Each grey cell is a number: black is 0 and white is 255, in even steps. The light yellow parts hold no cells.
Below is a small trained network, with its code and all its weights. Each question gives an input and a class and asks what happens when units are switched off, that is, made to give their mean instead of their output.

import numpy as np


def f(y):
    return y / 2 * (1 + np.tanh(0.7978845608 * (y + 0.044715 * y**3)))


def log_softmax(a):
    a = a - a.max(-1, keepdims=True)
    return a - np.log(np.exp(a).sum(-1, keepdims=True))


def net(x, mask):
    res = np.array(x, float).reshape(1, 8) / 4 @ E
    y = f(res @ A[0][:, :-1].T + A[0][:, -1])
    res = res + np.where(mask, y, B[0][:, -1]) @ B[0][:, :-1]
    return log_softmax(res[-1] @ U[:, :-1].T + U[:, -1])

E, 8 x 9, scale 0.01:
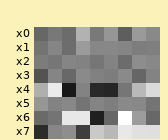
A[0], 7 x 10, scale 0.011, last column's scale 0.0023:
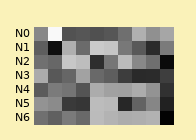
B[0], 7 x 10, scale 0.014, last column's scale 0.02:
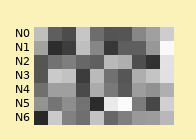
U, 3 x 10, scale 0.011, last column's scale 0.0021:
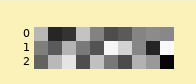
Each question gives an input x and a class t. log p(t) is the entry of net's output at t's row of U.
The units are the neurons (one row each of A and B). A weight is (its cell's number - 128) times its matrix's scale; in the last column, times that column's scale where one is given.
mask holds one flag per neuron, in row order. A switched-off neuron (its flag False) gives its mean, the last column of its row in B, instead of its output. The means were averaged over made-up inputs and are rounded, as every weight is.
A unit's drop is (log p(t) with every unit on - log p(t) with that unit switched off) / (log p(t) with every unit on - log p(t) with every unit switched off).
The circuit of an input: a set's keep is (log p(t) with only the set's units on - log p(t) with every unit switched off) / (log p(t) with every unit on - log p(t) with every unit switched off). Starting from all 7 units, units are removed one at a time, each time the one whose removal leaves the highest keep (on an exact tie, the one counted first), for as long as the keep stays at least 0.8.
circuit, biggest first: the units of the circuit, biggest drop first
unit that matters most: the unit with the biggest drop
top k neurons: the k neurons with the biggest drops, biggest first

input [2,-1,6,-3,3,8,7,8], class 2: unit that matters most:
N5
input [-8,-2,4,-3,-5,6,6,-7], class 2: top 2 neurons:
[N3, N5]
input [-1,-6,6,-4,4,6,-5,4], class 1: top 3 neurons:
[N5, N1, N3]
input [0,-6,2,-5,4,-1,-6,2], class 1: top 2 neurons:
[N5, N1]
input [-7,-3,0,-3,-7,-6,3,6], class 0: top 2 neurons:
[N1, N3]
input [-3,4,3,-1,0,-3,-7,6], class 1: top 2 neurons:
[N5, N3]
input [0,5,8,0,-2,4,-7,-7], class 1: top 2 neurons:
[N5, N6]
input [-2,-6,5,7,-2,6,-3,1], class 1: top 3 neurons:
[N0, N5, N3]
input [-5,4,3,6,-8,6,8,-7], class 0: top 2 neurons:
[N1, N5]
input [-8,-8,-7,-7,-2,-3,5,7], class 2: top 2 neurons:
[N5, N6]
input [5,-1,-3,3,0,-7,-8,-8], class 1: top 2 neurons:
[N5, N6]
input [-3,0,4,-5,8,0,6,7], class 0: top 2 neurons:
[N0, N3]
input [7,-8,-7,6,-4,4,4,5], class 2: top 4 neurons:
[N5, N6, N0, N4]
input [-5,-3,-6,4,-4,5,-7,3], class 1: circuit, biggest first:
[N5]
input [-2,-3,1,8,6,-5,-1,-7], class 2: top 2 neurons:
[N3, N1]
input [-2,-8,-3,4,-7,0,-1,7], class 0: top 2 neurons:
[N1, N3]
